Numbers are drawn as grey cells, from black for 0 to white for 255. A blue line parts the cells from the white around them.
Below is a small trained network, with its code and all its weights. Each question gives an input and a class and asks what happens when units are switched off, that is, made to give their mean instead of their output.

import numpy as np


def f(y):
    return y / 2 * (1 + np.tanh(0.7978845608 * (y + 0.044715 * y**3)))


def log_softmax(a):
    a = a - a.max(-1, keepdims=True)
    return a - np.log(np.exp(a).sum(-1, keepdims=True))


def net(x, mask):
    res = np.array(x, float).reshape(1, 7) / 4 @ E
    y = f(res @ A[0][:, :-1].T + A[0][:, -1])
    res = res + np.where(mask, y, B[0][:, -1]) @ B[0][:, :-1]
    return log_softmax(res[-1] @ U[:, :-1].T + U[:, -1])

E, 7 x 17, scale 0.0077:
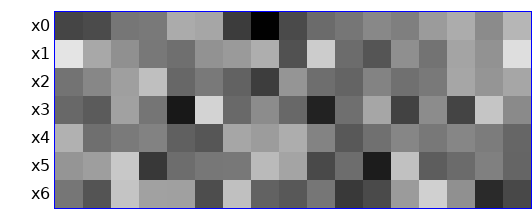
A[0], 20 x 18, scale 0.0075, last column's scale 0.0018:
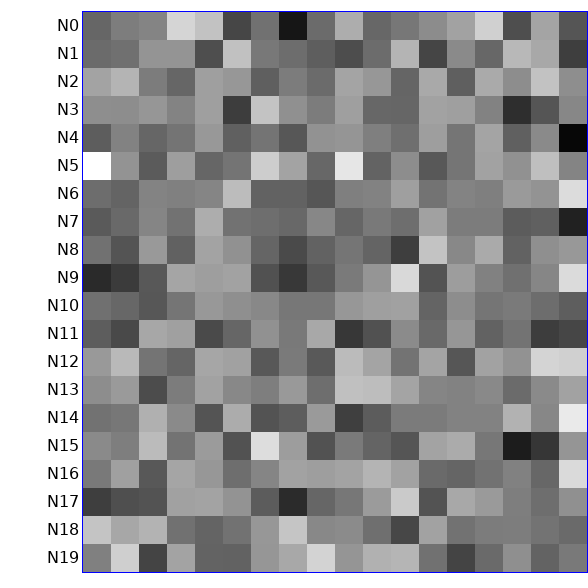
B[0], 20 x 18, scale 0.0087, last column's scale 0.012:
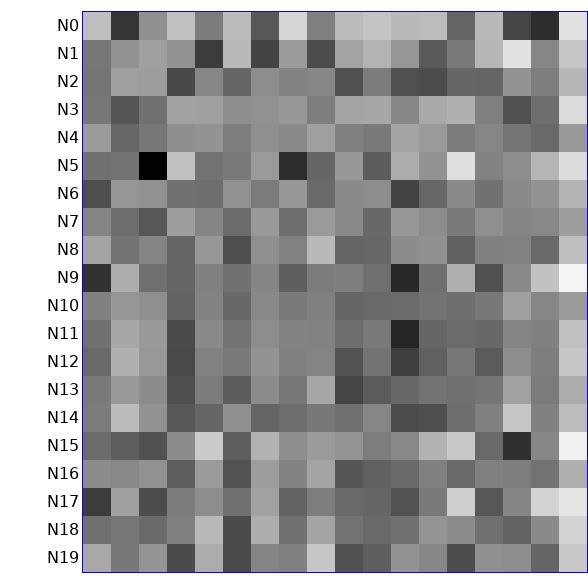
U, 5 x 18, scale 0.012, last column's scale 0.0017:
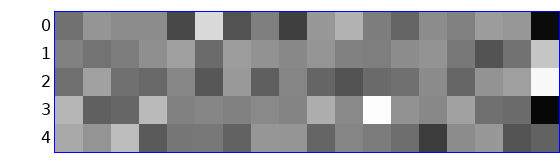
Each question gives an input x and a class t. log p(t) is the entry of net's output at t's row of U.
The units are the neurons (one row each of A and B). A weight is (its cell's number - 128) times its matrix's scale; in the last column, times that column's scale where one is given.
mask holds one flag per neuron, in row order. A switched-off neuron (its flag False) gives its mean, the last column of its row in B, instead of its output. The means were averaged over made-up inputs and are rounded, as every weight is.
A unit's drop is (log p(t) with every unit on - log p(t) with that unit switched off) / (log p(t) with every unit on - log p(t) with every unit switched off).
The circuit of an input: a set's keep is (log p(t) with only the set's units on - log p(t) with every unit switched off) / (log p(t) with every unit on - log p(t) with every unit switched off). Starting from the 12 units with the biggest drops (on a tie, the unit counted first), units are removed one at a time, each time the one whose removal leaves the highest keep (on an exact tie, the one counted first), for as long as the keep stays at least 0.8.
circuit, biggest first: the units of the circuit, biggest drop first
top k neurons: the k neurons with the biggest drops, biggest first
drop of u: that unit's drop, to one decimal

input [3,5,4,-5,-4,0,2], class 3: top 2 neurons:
N0, N9
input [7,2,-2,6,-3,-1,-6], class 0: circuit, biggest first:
N1
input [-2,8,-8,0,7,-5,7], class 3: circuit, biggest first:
N5, N9
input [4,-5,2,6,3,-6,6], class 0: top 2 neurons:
N1, N0
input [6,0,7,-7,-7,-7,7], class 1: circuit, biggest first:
N0, N9, N17
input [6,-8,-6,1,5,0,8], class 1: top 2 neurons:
N0, N15
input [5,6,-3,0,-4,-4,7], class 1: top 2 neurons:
N0, N9
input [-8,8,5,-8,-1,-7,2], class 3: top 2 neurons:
N5, N0
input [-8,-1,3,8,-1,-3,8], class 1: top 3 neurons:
N15, N9, N17
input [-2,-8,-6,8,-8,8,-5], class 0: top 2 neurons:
N1, N8
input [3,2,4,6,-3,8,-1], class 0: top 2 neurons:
N1, N19
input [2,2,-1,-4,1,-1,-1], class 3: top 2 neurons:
N9, N17
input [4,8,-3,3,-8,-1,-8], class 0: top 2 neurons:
N1, N18
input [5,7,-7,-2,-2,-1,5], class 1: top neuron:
N12
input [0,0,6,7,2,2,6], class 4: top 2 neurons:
N5, N17
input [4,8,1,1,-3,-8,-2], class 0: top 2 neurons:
N1, N0
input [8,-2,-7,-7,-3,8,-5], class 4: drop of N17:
0.3
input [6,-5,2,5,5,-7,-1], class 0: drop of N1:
0.8
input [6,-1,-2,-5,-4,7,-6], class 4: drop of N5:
0.3
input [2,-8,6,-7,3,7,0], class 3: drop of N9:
0.2
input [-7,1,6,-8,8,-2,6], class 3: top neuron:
N0
